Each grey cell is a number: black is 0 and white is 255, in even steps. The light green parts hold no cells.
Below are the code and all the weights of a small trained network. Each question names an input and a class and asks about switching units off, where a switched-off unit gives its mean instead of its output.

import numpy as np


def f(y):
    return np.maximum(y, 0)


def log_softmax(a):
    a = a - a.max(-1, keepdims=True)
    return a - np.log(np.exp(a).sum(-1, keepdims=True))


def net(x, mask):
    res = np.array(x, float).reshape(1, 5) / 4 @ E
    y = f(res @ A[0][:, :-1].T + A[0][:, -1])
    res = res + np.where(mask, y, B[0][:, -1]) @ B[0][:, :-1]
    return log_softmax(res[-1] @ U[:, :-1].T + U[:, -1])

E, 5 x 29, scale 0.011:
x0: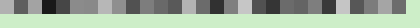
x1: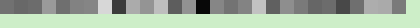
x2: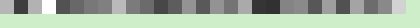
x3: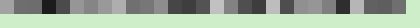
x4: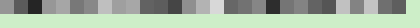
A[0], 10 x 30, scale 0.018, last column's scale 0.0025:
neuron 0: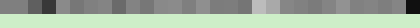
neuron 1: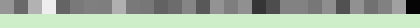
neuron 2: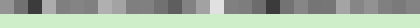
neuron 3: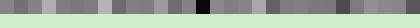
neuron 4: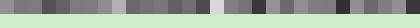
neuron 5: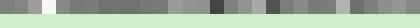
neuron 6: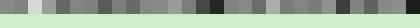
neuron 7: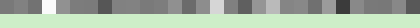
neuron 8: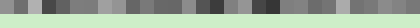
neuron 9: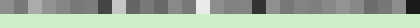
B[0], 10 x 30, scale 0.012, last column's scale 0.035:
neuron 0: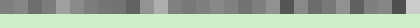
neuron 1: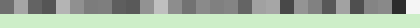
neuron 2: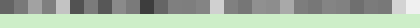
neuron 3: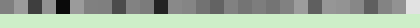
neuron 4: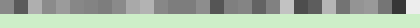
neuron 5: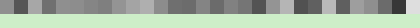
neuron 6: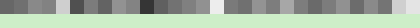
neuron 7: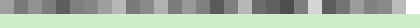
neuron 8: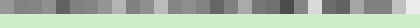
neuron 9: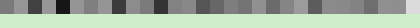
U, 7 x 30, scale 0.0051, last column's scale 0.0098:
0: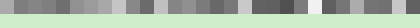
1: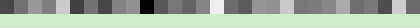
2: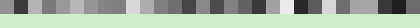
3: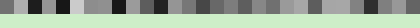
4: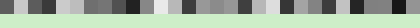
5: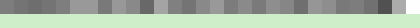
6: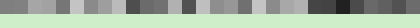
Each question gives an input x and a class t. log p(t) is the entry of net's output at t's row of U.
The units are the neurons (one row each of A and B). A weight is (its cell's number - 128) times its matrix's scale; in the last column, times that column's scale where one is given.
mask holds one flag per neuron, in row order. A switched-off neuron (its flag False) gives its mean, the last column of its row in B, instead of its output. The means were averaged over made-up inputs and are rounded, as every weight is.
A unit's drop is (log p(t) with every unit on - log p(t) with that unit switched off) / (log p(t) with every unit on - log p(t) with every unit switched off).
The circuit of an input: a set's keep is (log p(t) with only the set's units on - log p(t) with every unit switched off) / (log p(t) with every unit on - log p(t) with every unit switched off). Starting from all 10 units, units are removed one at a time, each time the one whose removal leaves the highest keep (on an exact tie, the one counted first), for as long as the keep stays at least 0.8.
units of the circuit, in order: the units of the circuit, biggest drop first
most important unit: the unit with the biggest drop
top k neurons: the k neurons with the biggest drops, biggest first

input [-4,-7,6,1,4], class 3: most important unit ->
neuron 9
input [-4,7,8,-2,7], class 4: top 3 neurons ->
neuron 1; neuron 6; neuron 9
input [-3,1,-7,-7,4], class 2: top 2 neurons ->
neuron 1; neuron 5
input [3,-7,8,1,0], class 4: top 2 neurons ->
neuron 1; neuron 3
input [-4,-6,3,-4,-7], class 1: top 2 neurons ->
neuron 6; neuron 3
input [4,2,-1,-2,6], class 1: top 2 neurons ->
neuron 2; neuron 7
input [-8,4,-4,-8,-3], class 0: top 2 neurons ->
neuron 7; neuron 4
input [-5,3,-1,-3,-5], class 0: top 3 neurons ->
neuron 7; neuron 2; neuron 4
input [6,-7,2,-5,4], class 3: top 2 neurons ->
neuron 9; neuron 7
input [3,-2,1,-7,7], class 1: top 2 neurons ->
neuron 2; neuron 4
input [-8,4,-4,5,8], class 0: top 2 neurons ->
neuron 7; neuron 6
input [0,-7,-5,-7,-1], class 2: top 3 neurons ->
neuron 5; neuron 3; neuron 1
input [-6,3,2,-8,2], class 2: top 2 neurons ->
neuron 5; neuron 8
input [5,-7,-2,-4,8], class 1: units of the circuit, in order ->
neuron 2
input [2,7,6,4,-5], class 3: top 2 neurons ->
neuron 3; neuron 2
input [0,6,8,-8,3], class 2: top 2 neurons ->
neuron 5; neuron 0
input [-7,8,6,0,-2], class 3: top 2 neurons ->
neuron 3; neuron 8
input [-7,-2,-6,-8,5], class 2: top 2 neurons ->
neuron 5; neuron 8
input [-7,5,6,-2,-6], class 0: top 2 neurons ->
neuron 7; neuron 2
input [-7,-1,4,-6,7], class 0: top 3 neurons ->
neuron 7; neuron 6; neuron 4
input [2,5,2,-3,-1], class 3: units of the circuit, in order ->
neuron 3
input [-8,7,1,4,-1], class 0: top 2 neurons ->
neuron 7; neuron 9
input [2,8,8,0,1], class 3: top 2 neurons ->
neuron 3; neuron 0
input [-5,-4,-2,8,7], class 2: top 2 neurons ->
neuron 4; neuron 6
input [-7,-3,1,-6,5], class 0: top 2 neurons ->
neuron 7; neuron 4
